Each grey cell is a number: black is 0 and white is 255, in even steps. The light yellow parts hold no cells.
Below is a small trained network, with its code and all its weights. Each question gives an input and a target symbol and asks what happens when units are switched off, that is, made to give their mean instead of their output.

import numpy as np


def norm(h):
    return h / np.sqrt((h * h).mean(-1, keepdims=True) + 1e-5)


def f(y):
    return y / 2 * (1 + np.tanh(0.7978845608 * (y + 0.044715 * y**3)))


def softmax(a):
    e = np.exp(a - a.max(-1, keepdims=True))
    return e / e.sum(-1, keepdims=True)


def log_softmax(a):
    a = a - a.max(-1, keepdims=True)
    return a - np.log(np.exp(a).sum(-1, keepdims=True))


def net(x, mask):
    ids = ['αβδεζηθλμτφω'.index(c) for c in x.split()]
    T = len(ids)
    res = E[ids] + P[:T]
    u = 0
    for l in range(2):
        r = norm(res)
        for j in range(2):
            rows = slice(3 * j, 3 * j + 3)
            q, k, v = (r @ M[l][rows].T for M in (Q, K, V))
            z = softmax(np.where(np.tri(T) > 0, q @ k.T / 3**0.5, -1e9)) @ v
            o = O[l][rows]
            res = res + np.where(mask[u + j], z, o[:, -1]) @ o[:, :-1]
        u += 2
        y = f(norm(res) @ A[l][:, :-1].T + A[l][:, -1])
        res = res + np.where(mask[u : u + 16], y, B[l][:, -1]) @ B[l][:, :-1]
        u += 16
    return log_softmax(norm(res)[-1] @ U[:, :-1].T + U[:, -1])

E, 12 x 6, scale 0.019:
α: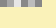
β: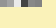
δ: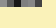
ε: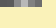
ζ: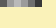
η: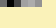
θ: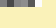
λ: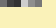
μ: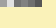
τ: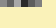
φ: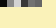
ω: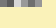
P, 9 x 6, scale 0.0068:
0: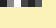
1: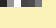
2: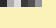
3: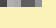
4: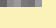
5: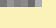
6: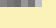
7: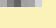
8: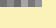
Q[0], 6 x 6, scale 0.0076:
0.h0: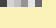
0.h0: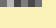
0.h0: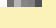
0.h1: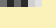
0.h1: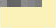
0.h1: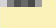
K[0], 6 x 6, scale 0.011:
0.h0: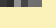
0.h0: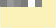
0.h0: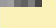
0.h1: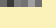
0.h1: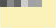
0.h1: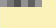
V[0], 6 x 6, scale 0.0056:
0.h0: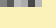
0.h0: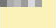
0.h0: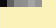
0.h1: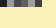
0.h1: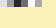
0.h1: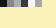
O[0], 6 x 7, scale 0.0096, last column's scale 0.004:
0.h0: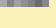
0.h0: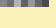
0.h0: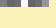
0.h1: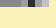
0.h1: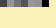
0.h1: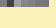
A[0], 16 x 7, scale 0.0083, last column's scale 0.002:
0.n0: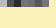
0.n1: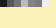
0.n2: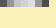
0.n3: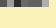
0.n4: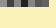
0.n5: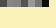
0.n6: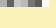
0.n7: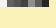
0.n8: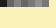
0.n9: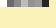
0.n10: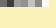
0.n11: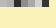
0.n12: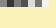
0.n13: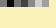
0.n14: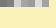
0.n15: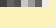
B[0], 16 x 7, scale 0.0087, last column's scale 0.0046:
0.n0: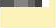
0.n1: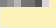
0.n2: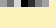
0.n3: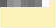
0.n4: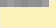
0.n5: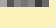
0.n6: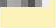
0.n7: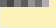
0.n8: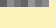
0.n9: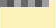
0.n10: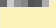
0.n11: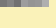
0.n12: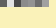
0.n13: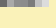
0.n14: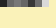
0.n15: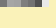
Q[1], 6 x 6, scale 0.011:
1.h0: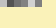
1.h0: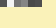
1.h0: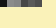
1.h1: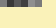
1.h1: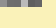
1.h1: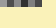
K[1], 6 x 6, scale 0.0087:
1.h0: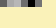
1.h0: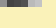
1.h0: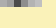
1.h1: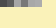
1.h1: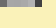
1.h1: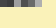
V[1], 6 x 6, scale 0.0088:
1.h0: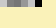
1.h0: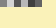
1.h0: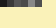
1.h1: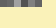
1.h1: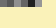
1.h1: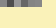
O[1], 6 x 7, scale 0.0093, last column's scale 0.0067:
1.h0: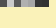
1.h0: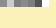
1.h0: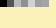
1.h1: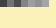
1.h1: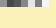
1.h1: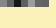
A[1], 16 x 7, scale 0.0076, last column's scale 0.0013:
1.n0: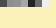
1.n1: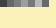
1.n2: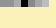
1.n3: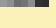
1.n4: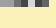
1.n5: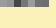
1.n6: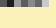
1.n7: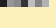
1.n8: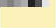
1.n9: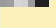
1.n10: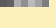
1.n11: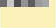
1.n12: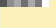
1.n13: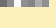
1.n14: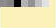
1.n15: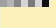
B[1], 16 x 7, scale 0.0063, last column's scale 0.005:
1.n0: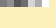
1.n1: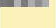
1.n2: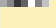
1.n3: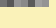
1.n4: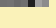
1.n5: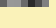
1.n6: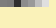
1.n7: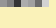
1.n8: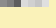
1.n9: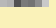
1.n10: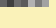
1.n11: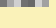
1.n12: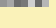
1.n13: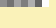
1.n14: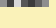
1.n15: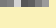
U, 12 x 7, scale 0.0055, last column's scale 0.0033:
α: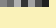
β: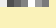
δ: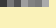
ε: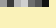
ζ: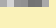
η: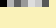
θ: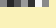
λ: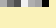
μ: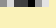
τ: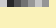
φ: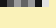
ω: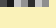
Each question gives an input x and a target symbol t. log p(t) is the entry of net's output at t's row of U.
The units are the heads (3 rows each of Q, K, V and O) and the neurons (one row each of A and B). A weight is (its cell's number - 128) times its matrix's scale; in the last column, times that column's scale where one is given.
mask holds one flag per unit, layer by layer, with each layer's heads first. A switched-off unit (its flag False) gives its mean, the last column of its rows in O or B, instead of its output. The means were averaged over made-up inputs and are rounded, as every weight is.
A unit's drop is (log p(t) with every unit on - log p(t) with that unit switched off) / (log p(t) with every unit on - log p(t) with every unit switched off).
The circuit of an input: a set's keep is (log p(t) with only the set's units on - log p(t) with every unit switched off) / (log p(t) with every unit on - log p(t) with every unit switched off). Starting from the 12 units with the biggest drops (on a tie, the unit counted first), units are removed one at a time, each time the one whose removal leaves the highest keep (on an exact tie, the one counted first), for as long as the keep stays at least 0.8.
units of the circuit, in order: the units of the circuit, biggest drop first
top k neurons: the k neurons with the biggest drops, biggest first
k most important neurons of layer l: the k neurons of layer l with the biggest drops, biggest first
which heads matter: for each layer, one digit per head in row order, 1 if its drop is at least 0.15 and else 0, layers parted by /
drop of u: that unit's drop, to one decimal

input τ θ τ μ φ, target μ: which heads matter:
00 / 10
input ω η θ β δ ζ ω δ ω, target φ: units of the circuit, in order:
(1.h0, 0.n14)
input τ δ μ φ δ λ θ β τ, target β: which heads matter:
00 / 00
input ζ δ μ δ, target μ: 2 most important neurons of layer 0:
(0.n0, 0.n14)
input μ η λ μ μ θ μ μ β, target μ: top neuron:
(0.n14)
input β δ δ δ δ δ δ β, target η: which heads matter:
00 / 10
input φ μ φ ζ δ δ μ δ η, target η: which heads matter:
10 / 00
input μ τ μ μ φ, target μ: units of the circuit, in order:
(1.h0, 0.n14, 0.n0)
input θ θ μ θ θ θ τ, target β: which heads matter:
01 / 00
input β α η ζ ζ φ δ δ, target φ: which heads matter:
00 / 00
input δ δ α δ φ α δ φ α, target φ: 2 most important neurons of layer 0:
(0.n14, 0.n2)
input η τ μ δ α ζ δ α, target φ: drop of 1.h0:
0.4
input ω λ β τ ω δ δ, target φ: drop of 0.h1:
0.1
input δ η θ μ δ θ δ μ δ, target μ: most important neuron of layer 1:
(1.n4)
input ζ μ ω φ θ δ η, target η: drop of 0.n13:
0.2
